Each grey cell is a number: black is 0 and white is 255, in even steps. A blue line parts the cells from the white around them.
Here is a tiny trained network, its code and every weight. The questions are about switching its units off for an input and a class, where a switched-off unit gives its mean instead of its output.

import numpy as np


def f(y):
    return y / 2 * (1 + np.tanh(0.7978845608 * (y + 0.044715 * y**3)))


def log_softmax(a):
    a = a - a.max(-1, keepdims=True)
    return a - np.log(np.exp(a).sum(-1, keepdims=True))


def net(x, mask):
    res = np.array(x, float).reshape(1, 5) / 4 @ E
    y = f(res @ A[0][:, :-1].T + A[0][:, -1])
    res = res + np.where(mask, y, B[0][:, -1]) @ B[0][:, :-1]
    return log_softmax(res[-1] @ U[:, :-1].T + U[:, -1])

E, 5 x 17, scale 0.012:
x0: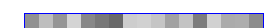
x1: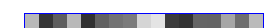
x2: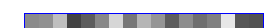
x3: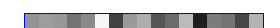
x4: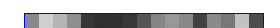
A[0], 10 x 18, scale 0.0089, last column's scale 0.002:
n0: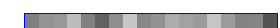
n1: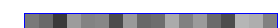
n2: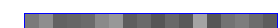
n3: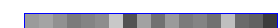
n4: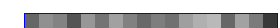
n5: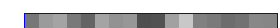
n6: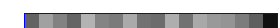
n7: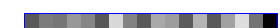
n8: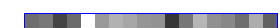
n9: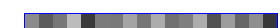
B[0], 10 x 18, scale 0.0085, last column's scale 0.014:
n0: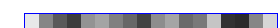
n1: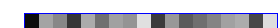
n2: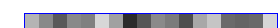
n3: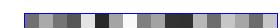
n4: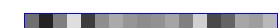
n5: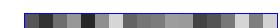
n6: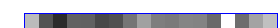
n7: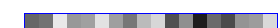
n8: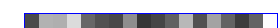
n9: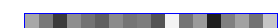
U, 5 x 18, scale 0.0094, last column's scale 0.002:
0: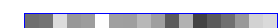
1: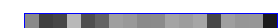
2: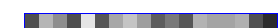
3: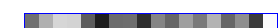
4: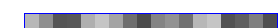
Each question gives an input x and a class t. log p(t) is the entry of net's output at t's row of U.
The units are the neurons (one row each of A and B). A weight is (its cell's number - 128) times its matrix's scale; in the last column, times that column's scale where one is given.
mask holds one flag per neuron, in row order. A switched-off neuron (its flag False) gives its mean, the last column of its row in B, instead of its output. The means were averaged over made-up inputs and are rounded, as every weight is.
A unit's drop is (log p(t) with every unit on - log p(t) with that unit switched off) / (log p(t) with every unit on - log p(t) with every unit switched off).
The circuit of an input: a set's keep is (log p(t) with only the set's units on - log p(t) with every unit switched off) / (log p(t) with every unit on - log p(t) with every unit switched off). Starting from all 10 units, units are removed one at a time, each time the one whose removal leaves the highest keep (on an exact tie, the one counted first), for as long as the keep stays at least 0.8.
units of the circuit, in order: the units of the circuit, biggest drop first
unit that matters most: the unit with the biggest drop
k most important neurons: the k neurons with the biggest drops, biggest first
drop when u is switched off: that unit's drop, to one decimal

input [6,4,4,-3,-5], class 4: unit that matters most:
n0
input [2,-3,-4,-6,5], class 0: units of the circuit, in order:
[n7, n8]
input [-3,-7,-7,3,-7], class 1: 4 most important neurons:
[n5, n6, n4, n3]
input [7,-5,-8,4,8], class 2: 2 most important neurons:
[n1, n8]
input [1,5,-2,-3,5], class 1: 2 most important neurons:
[n8, n9]
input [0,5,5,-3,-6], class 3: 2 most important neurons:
[n8, n1]
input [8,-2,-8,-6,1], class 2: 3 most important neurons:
[n1, n2, n5]
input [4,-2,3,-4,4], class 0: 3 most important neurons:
[n7, n8, n2]
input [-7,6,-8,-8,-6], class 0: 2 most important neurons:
[n7, n3]
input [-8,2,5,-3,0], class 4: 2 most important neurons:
[n2, n1]
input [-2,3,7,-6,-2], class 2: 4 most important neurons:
[n3, n5, n9, n4]
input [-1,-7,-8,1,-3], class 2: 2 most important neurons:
[n1, n9]
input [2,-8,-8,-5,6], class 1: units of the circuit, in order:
[n4, n6]
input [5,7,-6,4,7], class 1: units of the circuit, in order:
[n8]
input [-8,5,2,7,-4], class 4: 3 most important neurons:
[n7, n2, n5]
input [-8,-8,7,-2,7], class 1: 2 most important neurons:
[n5, n4]
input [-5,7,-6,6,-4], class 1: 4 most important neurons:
[n7, n9, n3, n0]
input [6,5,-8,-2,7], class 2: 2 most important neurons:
[n1, n8]
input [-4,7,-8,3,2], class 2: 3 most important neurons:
[n1, n5, n4]
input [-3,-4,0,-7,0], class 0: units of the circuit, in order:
[n7]
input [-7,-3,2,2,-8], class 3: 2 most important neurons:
[n8, n0]
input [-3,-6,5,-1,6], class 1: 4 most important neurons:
[n8, n5, n4, n1]
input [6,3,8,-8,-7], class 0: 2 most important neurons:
[n7, n1]
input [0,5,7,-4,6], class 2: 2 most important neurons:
[n3, n8]
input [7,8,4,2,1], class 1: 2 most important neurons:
[n9, n2]
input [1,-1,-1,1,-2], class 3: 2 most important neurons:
[n7, n3]
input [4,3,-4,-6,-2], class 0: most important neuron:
[n7]
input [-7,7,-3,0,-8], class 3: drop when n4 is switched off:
0.1
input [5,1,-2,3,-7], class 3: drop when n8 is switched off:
0.8
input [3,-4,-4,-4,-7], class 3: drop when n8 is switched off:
1.5
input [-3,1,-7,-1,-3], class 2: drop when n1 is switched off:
0.9
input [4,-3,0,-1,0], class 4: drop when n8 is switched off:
0.3
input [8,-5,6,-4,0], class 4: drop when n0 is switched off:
1.7
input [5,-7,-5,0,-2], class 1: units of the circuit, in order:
[n4]
